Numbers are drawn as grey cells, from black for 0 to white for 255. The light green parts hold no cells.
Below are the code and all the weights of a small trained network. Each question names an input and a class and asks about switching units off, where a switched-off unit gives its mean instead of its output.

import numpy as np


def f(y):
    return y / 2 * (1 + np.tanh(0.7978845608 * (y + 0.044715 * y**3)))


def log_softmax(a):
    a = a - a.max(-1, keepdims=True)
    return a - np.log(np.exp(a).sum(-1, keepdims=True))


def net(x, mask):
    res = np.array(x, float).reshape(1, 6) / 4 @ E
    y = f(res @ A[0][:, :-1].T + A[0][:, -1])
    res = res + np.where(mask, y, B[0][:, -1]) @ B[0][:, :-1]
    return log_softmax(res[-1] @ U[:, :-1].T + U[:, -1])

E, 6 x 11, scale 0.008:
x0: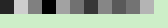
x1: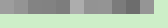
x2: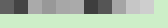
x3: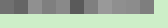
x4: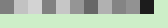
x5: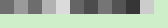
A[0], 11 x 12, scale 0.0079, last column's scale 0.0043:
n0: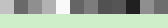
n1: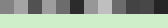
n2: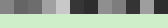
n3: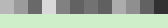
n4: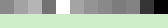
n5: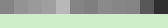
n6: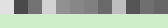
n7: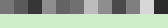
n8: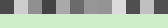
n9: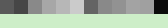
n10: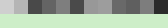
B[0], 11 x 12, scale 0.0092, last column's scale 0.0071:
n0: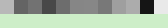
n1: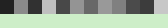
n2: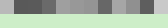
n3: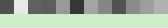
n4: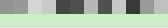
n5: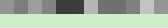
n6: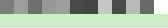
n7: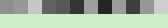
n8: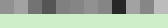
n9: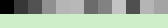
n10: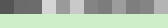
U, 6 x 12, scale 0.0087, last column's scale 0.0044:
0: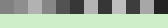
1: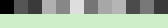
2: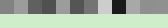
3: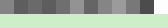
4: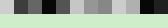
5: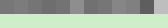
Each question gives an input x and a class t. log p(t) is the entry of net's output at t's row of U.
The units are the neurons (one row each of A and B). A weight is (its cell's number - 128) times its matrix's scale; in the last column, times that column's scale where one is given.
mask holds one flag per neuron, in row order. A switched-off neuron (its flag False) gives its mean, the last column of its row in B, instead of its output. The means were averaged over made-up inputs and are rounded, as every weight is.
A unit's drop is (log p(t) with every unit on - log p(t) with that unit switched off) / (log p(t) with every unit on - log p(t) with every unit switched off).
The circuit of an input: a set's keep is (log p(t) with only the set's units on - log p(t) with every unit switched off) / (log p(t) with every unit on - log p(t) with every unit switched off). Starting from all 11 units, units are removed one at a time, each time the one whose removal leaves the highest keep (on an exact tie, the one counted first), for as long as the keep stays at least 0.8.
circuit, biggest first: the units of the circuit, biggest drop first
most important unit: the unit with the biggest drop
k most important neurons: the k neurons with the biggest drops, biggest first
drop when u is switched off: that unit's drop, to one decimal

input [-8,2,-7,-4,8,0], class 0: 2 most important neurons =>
(n4, n5)
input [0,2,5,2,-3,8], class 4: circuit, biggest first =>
(n0, n2)
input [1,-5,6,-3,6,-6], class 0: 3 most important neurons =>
(n4, n0, n6)
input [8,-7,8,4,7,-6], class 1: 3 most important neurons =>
(n9, n7, n0)
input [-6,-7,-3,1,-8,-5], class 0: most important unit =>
n7
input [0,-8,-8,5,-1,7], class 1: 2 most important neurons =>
(n1, n10)
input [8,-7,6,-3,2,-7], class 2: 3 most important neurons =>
(n0, n8, n2)
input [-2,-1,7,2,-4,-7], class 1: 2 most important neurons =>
(n9, n0)
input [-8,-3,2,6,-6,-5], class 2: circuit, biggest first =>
(n6, n3)
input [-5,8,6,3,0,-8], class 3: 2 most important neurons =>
(n0, n6)
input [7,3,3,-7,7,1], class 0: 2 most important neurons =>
(n4, n6)
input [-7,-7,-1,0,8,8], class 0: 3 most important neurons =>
(n4, n5, n3)
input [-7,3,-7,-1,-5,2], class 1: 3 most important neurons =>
(n1, n10, n8)
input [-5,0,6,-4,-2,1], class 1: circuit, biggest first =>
(n9)
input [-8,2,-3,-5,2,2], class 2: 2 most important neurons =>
(n6, n3)
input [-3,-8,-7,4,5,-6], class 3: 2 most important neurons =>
(n9, n1)
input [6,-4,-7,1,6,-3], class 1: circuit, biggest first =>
(n1, n10)
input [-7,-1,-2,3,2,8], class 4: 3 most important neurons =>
(n0, n2, n8)
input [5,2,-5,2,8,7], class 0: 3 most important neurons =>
(n4, n5, n6)
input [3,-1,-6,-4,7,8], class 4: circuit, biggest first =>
(n0)
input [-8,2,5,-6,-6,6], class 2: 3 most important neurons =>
(n6, n3, n4)
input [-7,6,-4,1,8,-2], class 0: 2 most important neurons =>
(n4, n5)
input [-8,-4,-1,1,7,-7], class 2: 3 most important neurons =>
(n6, n3, n7)
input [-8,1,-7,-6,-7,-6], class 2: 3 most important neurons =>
(n6, n3, n4)
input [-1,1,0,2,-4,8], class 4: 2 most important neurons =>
(n0, n2)
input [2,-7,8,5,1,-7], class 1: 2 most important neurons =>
(n9, n0)
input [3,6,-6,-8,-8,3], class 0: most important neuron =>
(n7)
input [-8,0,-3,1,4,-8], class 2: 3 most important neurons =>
(n6, n3, n0)
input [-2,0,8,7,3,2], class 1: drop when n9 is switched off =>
1.1
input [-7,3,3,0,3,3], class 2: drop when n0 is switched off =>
0.0
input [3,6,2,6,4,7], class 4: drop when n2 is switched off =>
0.2
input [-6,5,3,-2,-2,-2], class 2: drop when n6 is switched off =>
0.3
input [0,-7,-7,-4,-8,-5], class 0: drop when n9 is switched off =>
0.1
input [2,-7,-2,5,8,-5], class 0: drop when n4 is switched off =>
0.5
